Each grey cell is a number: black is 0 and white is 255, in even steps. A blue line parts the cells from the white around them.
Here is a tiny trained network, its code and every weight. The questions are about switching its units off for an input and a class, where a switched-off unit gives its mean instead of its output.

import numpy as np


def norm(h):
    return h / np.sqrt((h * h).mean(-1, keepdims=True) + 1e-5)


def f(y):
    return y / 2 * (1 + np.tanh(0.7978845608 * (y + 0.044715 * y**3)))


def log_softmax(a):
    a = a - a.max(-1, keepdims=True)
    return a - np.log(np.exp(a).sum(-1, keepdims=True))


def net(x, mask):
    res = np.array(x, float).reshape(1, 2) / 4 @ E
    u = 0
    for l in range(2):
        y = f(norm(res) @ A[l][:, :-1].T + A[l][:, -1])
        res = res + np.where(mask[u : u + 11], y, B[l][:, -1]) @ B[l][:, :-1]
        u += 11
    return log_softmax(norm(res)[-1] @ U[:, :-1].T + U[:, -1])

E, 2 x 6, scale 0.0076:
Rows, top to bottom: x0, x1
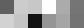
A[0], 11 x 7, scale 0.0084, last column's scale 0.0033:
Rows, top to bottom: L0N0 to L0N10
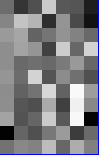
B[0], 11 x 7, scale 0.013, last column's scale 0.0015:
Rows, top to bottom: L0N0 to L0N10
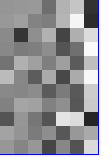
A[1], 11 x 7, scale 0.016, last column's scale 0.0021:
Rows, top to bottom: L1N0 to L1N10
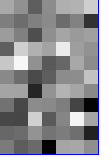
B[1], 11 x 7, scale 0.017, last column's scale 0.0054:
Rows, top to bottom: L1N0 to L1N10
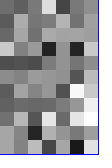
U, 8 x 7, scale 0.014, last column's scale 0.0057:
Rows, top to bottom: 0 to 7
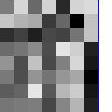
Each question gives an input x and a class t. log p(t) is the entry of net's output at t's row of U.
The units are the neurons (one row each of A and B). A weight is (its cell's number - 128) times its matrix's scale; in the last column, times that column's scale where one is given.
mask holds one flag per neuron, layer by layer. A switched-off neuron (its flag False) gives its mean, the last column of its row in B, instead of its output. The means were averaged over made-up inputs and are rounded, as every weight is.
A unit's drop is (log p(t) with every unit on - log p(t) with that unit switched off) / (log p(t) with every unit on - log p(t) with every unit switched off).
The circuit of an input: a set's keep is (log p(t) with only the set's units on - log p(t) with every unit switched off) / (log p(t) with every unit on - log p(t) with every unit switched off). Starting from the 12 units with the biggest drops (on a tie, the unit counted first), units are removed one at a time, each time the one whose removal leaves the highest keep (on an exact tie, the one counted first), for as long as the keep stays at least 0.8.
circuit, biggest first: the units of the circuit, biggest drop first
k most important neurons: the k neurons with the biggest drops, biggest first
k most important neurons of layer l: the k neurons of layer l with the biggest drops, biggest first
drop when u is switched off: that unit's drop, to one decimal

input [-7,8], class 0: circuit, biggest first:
L1N6
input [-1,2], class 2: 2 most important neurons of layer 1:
L1N8; L1N10
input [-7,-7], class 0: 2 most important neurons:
L1N8; L0N10
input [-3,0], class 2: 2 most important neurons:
L0N7; L0N4
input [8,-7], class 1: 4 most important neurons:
L1N3; L0N2; L1N6; L0N10
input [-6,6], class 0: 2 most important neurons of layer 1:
L1N6; L1N3
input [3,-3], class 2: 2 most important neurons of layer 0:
L0N2; L0N10
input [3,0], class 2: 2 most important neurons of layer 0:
L0N4; L0N7
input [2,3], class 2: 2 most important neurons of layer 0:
L0N5; L0N2
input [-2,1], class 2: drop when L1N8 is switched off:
0.2
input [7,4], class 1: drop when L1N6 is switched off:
0.0
